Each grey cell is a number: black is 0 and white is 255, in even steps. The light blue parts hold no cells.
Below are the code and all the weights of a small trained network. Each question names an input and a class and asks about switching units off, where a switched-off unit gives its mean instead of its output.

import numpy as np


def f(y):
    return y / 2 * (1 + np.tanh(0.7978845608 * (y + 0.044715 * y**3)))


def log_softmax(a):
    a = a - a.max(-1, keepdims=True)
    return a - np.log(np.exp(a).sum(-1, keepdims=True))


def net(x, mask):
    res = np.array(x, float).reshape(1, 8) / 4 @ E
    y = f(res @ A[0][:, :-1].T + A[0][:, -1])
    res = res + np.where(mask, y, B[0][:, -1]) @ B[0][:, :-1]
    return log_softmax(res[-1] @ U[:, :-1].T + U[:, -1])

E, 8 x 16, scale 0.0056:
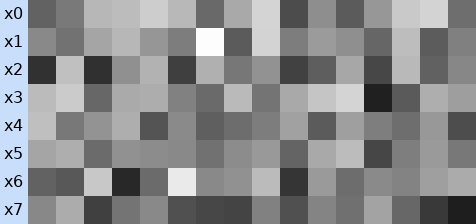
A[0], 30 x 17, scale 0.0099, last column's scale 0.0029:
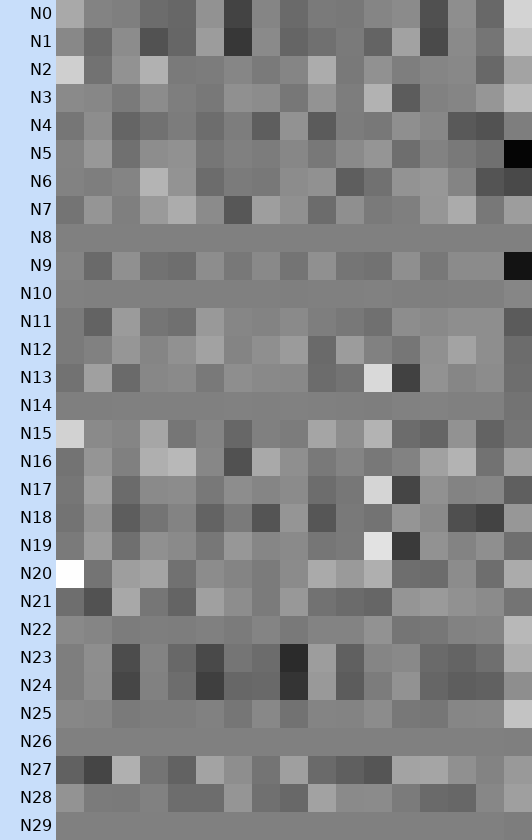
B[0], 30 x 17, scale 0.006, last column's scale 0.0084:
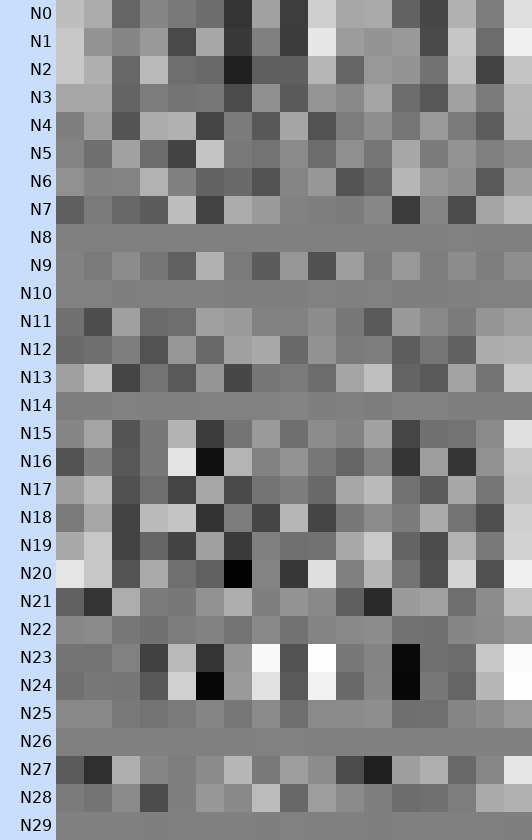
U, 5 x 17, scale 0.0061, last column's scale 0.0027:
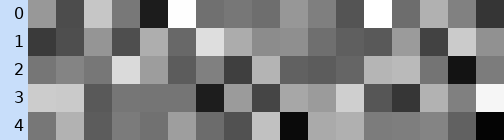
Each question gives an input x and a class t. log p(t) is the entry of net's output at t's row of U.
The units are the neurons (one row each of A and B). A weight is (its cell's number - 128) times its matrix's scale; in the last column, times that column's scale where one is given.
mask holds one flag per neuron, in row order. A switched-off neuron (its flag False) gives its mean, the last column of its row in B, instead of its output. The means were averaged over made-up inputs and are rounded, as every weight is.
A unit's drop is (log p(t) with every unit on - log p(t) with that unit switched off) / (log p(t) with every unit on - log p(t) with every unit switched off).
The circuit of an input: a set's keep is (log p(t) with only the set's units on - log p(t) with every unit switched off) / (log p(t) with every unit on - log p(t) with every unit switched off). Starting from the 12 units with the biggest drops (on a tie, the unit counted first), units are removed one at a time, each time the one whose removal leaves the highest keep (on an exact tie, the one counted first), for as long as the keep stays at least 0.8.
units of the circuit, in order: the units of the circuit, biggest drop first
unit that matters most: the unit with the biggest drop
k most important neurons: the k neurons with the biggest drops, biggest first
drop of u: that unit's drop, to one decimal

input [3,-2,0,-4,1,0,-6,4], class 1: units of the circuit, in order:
[N20, N19, N13]
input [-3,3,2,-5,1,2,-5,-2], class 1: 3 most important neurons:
[N20, N1, N0]
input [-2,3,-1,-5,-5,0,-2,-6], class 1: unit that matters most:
N1
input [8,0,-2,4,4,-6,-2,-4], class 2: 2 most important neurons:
[N23, N24]
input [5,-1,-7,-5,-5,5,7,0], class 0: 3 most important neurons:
[N1, N24, N23]
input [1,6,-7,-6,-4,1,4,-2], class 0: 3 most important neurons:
[N24, N23, N16]
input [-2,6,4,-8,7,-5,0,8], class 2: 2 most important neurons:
[N18, N4]
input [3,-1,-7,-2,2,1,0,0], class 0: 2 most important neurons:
[N24, N23]
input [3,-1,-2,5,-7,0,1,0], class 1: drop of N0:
0.1
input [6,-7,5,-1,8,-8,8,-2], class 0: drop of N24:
0.3
